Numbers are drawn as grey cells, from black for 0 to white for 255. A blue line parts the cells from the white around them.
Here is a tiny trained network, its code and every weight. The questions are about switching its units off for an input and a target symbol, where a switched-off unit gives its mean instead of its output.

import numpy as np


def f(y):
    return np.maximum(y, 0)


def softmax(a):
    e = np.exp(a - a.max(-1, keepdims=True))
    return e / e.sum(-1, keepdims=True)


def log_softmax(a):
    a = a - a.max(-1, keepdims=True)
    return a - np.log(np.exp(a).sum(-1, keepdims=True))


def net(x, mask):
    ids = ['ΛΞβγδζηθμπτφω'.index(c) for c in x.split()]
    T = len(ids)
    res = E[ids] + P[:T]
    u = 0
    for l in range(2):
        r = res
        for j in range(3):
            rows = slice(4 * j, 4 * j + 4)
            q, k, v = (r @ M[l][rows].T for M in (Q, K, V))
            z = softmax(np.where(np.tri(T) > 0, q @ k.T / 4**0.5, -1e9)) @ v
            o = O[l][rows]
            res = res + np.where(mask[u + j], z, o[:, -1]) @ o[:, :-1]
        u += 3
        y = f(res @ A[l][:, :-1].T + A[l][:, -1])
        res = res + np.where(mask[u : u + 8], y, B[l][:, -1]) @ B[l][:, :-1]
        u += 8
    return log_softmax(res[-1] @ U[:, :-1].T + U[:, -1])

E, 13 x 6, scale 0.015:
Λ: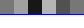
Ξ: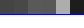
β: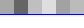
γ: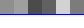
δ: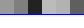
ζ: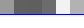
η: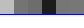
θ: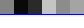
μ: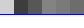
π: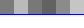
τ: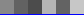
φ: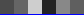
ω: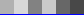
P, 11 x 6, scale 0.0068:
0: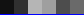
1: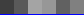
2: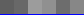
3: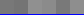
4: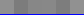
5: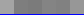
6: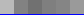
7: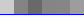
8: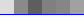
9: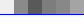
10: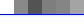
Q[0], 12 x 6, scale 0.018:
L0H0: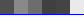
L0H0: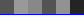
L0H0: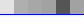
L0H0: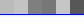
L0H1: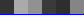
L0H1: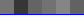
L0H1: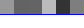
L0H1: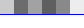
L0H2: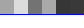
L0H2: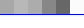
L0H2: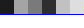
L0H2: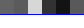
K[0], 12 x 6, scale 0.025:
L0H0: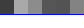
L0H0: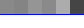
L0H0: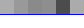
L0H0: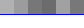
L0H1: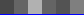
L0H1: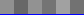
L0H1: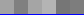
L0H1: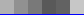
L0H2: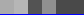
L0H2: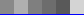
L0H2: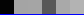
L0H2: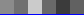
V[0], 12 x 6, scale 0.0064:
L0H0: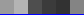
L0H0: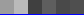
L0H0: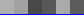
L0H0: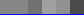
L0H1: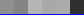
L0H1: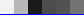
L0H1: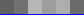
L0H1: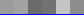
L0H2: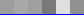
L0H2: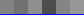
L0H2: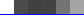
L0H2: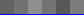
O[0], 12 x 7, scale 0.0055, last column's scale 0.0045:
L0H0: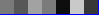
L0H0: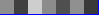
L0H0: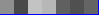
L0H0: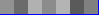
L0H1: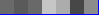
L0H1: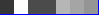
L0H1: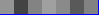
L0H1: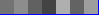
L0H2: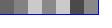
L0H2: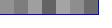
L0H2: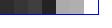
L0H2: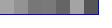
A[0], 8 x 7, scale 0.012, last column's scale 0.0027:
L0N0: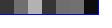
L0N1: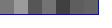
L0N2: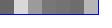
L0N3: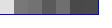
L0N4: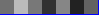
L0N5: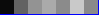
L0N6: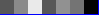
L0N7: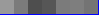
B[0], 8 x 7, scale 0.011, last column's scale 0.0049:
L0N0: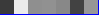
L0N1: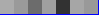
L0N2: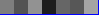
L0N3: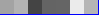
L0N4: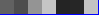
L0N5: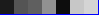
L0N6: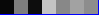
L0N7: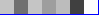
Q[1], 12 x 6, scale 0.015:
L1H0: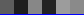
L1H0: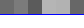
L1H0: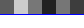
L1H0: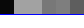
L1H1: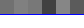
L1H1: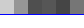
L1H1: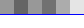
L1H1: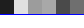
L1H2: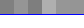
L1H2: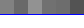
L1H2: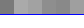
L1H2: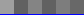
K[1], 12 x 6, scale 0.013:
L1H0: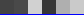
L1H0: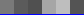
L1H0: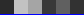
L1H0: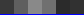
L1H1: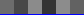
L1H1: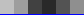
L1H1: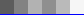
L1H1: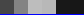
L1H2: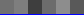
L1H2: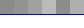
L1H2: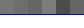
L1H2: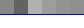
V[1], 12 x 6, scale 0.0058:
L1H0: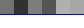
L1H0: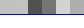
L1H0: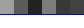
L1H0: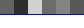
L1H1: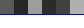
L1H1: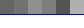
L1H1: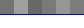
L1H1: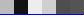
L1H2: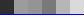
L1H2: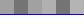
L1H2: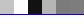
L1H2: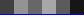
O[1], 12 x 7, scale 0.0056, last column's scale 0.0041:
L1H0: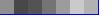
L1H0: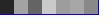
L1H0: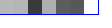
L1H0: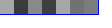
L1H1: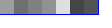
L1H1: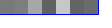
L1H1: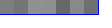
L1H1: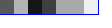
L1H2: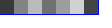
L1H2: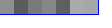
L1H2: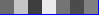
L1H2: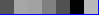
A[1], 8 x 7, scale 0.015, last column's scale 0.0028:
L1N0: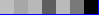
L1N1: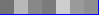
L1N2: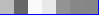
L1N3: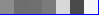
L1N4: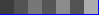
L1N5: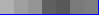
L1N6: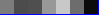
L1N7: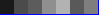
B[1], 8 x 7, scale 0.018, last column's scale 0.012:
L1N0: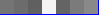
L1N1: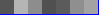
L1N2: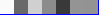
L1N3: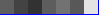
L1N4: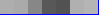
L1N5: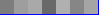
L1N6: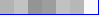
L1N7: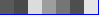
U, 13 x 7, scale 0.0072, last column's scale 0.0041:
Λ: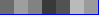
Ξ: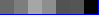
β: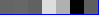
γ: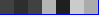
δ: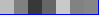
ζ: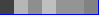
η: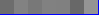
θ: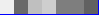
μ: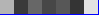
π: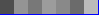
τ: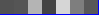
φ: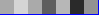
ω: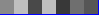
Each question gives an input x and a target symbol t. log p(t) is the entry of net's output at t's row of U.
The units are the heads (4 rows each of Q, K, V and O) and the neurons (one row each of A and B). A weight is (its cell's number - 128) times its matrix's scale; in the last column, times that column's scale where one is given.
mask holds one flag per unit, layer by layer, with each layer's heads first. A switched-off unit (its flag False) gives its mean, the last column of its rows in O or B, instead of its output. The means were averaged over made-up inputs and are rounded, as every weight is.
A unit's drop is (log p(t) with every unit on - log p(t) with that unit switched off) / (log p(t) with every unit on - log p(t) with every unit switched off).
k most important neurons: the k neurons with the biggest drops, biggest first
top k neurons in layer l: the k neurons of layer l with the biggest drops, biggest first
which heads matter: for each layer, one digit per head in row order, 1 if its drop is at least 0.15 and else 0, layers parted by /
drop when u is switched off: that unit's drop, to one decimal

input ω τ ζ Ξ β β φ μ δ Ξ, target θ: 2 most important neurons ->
[L1N3 L0N4]
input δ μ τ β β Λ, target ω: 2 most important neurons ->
[L1N7 L0N1]
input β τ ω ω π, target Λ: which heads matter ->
010 / 000
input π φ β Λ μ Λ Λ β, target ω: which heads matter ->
011 / 100
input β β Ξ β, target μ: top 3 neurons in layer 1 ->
[L1N3 L1N2 L1N6]
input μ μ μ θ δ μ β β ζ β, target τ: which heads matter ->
011 / 100
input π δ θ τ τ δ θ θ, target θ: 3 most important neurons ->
[L1N6 L1N7 L0N5]
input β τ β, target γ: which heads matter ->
111 / 010
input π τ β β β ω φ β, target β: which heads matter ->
111 / 011
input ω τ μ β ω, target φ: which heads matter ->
001 / 100
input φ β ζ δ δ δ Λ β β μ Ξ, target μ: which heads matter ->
000 / 100
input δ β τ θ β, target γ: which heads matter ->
101 / 010
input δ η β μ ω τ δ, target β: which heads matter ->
010 / 000
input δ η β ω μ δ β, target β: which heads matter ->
110 / 001
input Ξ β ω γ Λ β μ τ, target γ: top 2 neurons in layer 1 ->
[L1N6 L1N5]
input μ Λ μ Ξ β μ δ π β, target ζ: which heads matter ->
011 / 100
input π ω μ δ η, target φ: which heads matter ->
010 / 000
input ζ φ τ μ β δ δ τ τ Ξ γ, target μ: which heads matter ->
010 / 000
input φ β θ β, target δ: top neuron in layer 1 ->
[L1N7]
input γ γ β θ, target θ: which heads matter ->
000 / 000
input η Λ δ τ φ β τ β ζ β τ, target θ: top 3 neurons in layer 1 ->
[L1N3 L1N1 L1N6]
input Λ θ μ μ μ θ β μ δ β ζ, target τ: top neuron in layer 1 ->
[L1N7]
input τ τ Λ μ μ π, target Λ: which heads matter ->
111 / 000
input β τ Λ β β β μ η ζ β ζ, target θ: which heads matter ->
111 / 011
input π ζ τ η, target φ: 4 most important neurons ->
[L1N5 L0N4 L0N0 L1N3]
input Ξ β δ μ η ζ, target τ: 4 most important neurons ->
[L1N7 L1N3 L1N6 L0N5]
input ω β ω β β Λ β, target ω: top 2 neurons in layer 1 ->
[L1N7 L1N3]
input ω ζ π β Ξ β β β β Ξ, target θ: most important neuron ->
[L0N4]
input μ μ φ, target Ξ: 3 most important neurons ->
[L0N6 L1N7 L0N0]
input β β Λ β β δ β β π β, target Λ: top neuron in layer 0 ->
[L0N2]
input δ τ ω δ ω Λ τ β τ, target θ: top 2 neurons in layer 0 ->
[L0N4 L0N0]
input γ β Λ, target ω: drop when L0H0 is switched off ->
-0.1
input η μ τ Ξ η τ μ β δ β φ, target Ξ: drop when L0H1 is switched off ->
0.1
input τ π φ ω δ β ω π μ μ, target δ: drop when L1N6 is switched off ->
0.2
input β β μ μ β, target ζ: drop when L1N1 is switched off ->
0.1
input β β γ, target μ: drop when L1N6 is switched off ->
0.0
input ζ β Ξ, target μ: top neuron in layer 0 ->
[L0N4]
